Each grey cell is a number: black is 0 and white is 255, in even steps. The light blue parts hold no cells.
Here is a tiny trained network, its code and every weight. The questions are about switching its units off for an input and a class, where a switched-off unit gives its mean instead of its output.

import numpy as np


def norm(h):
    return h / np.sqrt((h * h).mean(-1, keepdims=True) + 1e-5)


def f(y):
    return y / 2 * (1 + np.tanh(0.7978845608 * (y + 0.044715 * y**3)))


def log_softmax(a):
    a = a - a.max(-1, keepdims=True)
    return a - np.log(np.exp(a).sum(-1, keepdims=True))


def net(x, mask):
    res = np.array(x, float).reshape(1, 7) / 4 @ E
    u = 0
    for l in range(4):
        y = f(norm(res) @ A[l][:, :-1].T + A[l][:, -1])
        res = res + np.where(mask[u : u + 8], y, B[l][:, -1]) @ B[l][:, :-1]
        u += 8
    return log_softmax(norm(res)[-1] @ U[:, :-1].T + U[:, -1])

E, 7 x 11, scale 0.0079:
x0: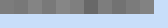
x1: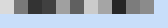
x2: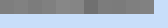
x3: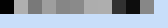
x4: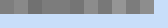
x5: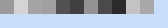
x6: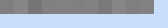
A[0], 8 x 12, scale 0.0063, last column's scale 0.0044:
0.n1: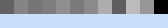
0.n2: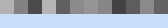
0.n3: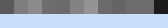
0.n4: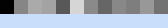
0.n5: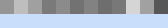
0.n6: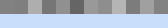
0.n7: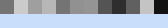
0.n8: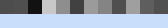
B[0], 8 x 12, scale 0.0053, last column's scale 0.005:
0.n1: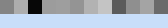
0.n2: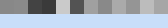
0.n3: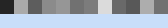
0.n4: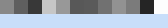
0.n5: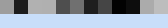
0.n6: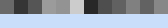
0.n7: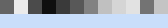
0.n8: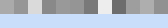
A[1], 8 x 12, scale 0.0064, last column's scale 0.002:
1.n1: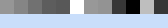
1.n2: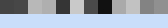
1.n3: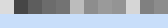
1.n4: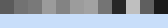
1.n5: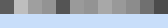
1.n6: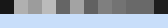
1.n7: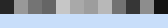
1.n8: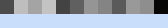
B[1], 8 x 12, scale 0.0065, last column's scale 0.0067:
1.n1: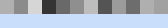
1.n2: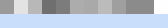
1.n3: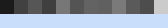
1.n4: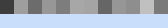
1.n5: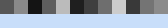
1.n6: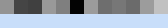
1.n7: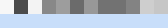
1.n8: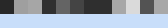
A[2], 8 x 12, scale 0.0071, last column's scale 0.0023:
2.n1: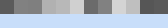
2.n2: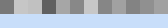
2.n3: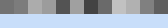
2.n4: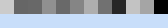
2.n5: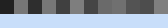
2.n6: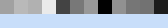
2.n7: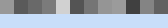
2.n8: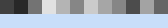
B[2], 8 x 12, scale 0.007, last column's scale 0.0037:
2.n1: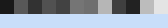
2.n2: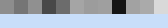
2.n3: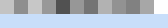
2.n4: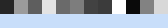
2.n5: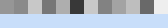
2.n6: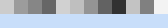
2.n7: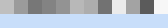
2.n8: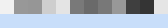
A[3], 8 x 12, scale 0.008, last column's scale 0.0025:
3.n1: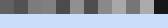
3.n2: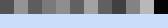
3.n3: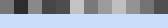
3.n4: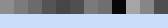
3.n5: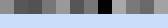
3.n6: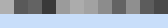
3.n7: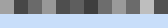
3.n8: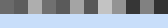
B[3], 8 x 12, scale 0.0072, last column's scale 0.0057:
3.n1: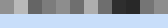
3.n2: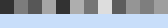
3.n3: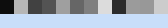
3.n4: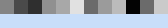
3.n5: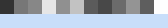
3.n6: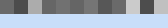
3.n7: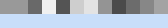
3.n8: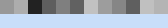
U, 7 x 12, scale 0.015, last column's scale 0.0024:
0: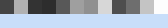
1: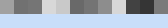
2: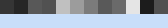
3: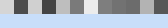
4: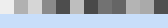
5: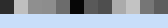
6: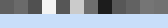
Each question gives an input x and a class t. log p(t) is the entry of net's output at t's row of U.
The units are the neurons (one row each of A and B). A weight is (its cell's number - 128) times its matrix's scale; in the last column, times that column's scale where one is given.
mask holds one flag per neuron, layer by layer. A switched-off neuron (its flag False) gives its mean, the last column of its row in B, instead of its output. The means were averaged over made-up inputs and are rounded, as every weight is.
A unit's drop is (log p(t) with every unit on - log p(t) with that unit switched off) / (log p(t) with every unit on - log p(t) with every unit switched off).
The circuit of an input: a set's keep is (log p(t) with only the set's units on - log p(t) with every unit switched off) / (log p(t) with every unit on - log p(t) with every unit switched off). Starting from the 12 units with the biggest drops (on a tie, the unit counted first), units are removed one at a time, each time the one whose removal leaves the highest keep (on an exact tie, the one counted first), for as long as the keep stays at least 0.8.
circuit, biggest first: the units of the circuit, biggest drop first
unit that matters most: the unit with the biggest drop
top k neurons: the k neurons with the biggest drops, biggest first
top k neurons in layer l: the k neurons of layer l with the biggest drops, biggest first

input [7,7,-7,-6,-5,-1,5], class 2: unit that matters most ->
1.n3
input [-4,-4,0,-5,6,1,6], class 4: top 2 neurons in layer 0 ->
0.n5; 0.n7
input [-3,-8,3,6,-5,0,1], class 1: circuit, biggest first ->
1.n6; 2.n8
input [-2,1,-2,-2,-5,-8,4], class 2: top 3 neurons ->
1.n3; 1.n2; 3.n6
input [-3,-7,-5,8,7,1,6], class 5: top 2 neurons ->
1.n8; 0.n7
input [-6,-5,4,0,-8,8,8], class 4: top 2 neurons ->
0.n5; 2.n6
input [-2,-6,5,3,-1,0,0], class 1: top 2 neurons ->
0.n4; 1.n6
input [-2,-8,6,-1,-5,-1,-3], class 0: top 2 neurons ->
2.n1; 1.n2
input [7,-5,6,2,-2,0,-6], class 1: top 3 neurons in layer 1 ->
1.n6; 1.n8; 1.n3
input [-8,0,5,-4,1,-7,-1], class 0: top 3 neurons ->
2.n1; 1.n6; 3.n3
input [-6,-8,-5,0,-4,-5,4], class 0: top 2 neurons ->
2.n1; 1.n2
